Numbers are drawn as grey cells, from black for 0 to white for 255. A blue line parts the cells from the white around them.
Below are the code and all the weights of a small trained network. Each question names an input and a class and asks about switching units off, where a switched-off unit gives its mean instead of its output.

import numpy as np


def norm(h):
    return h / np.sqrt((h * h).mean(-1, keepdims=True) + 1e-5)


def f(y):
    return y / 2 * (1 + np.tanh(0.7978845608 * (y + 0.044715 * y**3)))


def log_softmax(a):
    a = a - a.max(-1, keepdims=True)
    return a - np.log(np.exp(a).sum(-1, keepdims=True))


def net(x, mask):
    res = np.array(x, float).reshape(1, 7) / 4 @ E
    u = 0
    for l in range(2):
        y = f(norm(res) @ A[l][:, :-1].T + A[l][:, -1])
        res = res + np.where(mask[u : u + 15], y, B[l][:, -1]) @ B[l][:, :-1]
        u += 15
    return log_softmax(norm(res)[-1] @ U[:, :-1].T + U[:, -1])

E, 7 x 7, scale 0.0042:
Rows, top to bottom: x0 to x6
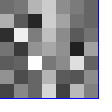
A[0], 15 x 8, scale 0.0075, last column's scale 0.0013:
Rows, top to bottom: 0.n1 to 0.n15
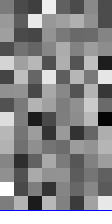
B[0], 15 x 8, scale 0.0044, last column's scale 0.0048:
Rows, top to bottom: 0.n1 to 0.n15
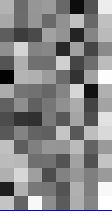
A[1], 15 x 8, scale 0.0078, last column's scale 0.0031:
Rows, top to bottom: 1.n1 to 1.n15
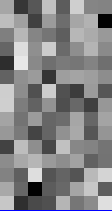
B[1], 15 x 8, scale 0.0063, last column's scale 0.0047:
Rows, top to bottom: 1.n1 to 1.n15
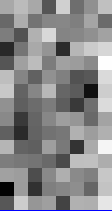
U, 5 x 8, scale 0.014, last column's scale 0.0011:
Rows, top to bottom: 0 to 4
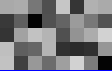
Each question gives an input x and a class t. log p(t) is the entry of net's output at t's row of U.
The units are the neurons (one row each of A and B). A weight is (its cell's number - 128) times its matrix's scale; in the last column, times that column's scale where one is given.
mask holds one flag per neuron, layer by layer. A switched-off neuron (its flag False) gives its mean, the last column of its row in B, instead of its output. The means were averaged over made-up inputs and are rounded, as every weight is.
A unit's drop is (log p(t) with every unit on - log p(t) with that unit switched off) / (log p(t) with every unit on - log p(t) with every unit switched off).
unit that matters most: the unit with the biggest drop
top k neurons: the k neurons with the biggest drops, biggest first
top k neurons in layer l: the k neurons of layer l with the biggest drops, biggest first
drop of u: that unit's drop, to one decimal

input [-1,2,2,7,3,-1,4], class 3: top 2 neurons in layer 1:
[1.n15, 1.n7]
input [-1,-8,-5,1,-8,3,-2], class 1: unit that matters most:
0.n9
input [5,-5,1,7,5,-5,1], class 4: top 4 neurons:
[0.n2, 0.n6, 0.n14, 1.n15]
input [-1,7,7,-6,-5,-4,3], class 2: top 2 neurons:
[0.n6, 1.n4]
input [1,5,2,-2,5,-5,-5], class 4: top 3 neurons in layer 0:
[0.n6, 0.n2, 0.n3]
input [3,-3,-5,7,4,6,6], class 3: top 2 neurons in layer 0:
[0.n1, 0.n15]
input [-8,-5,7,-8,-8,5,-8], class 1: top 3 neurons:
[0.n9, 0.n6, 1.n14]
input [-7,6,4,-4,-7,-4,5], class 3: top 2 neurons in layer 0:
[0.n15, 0.n14]
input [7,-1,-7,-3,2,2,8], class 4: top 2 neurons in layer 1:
[1.n15, 1.n1]
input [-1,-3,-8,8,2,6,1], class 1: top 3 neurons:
[0.n15, 0.n14, 0.n6]
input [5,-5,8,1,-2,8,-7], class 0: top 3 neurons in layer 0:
[0.n14, 0.n6, 0.n10]
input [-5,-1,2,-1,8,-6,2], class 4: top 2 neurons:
[0.n14, 0.n2]
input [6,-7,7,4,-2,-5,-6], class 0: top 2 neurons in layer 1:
[1.n11, 1.n15]
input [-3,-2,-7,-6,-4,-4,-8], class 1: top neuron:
[0.n9]
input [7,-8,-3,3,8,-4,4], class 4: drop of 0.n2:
0.2
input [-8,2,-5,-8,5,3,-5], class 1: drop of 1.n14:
0.1
